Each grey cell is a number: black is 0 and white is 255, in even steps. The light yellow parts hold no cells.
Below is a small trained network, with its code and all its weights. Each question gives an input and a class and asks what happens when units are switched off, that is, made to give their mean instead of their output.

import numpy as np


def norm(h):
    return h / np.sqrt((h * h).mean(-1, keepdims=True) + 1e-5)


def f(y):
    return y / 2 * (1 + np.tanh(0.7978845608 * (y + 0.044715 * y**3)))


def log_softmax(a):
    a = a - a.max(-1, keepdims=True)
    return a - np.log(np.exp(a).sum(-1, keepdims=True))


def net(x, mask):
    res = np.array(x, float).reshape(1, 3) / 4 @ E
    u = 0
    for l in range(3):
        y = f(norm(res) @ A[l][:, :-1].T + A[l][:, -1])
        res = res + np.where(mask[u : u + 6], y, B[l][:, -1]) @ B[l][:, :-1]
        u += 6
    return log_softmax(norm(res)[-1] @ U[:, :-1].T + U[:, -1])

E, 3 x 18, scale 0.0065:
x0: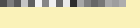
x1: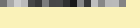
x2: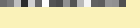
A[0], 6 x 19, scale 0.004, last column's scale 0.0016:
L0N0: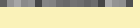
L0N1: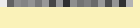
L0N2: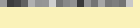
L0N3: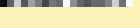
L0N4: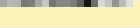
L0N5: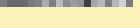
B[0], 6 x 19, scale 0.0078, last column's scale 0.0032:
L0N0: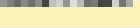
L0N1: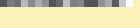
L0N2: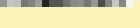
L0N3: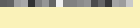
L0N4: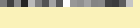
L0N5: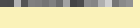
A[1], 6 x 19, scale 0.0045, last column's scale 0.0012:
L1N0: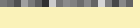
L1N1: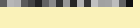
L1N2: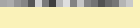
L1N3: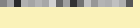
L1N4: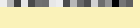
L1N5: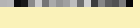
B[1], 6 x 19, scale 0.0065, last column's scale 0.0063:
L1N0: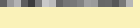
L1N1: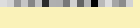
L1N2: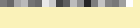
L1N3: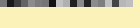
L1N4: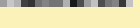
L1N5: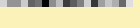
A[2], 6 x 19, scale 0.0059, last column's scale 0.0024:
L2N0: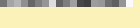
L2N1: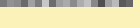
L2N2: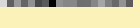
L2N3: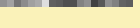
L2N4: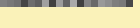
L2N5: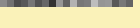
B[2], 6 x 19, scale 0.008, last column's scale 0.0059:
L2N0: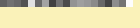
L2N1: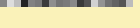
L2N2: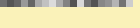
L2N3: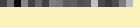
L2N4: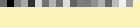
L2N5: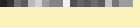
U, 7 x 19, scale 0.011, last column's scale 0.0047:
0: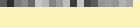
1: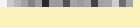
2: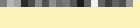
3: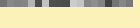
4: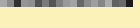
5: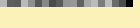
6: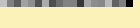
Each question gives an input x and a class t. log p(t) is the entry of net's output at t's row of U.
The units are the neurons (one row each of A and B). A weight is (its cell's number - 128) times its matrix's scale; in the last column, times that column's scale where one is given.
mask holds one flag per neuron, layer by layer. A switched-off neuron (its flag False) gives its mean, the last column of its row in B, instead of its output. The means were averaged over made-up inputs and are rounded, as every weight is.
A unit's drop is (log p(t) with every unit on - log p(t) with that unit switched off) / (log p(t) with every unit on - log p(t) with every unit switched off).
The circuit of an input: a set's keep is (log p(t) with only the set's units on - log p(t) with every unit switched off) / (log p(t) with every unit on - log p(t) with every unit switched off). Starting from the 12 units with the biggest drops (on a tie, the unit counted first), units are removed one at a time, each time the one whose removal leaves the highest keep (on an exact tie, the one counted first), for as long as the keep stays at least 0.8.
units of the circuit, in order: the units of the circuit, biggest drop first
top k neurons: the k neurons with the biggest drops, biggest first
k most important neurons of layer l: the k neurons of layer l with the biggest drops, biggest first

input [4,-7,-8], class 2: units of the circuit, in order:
[L1N4]
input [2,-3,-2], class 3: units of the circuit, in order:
[L1N2, L2N0]
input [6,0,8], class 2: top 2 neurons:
[L2N1, L0N1]
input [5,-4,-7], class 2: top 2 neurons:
[L1N4, L0N1]
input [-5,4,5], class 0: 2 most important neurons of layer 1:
[L1N0, L1N4]
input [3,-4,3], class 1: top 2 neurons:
[L1N5, L0N1]
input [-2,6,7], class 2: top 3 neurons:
[L2N1, L1N5, L2N3]
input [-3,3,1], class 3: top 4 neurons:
[L0N1, L0N0, L1N3, L1N5]
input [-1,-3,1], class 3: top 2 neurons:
[L0N2, L1N2]
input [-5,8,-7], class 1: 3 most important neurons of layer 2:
[L2N3, L2N2, L2N1]
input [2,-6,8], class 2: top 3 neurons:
[L2N1, L1N1, L2N3]
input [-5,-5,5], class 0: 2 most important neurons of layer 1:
[L1N1, L1N0]
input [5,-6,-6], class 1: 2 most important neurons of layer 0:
[L0N1, L0N2]
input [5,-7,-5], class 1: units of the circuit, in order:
[L1N5]
